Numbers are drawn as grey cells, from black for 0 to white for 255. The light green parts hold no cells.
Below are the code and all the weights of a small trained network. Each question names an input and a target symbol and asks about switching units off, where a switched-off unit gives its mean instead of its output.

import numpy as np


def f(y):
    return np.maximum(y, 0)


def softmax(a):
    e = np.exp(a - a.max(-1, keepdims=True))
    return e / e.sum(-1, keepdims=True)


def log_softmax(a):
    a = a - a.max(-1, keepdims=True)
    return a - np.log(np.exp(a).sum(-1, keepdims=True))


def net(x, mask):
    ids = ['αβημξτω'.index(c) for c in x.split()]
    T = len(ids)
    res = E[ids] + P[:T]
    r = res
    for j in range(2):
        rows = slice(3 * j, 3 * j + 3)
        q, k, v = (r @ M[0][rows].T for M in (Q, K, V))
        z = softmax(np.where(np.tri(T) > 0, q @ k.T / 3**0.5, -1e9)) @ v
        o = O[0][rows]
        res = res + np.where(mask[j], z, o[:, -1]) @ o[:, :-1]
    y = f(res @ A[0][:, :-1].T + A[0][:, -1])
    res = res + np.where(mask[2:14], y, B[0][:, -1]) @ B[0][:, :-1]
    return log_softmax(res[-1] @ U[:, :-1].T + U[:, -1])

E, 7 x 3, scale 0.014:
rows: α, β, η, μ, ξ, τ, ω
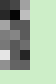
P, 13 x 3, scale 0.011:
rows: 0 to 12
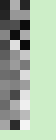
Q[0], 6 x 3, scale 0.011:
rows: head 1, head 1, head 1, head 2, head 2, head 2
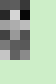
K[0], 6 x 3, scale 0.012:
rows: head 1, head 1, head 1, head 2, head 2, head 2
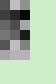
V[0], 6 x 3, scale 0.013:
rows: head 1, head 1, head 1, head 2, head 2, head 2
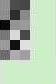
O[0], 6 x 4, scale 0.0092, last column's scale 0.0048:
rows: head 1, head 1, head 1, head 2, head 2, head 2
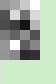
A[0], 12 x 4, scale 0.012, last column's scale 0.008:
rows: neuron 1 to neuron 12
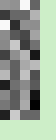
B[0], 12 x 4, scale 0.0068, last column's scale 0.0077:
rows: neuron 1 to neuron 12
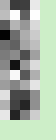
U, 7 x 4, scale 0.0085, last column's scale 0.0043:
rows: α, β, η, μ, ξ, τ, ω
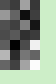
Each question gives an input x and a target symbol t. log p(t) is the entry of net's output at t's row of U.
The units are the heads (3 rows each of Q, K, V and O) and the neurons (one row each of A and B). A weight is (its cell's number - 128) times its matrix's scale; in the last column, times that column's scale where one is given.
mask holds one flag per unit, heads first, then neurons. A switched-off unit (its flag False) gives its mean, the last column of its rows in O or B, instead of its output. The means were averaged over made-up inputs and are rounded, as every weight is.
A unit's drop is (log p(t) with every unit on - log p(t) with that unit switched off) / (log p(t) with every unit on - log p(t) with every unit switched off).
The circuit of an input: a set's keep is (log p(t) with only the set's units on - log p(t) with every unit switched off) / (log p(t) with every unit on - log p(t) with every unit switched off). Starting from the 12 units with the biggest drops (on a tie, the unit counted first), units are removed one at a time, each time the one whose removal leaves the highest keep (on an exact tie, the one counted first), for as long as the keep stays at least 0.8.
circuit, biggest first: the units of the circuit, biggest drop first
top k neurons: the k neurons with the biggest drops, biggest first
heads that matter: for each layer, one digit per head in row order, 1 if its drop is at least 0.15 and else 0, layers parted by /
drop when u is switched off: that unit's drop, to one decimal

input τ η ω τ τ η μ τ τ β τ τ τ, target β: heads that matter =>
11
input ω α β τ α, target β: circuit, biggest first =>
[neuron 2; head 1]
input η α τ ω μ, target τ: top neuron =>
[neuron 1]
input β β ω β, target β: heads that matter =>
11
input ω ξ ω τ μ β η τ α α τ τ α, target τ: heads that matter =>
10
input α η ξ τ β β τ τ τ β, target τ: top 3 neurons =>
[neuron 1; neuron 12; neuron 4]
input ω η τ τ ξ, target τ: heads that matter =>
10
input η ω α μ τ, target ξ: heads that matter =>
01
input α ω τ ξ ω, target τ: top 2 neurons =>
[neuron 1; neuron 4]
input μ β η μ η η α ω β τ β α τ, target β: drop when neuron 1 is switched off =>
-0.1
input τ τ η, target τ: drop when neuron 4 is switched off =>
0.2
